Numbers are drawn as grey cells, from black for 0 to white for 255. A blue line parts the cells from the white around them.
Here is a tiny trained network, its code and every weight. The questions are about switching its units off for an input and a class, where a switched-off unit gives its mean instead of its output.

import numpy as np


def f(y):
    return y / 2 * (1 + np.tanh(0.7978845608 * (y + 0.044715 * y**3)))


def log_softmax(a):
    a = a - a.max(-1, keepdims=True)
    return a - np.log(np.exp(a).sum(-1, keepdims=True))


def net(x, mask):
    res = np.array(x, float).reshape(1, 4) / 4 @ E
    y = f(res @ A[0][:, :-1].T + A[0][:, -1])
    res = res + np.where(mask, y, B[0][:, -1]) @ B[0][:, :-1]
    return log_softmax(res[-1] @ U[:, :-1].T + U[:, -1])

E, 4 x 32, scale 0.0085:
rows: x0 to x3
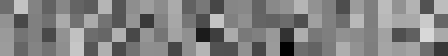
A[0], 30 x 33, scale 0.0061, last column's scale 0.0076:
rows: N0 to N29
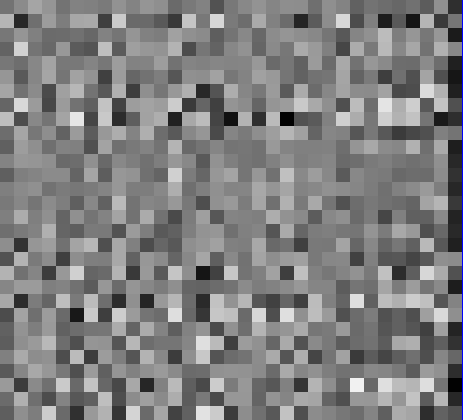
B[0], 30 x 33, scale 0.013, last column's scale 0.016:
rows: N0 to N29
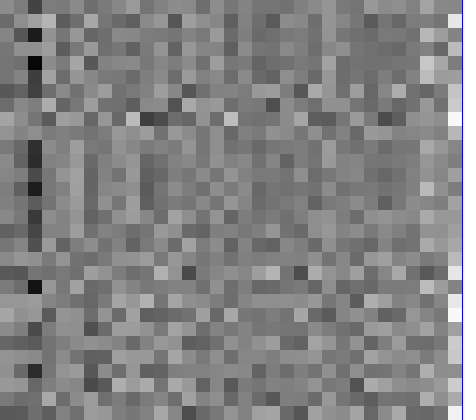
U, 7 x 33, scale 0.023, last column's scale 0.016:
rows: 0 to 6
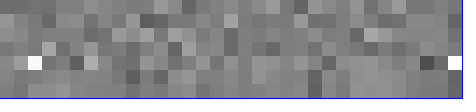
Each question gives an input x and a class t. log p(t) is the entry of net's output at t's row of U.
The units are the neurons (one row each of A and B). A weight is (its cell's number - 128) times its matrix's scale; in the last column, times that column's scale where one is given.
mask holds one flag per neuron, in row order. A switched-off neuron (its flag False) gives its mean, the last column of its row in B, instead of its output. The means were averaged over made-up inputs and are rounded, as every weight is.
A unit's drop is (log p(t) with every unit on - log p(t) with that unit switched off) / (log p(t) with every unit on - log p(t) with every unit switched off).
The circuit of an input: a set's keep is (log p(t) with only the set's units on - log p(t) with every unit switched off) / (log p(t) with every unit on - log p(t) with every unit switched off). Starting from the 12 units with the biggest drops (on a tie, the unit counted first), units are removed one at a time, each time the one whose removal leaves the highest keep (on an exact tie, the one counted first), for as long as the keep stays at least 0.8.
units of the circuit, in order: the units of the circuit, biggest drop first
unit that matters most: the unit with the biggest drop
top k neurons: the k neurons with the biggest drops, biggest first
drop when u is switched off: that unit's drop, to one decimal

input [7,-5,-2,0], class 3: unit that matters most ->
N7
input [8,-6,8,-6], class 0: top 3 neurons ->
(N19, N6, N1)
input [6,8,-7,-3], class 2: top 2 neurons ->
(N27, N21)
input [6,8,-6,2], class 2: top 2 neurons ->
(N27, N21)
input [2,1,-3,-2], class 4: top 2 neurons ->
(N6, N19)
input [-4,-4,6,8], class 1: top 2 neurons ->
(N8, N29)
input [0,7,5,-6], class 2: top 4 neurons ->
(N27, N21, N8, N29)
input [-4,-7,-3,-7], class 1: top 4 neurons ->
(N22, N21, N27, N14)
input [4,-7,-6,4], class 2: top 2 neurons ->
(N25, N19)
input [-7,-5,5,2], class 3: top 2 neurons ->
(N1, N29)
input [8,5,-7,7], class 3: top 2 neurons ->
(N7, N28)
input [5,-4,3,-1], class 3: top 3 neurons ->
(N7, N21, N27)
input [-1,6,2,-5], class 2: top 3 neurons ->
(N27, N8, N21)
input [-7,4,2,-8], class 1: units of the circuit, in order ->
(N22)
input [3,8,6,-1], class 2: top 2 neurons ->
(N27, N21)
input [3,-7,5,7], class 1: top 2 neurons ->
(N8, N21)
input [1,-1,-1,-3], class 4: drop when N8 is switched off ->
0.5
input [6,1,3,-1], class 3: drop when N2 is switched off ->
0.0
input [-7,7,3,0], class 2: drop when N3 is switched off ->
0.1
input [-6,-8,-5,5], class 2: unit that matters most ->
N25
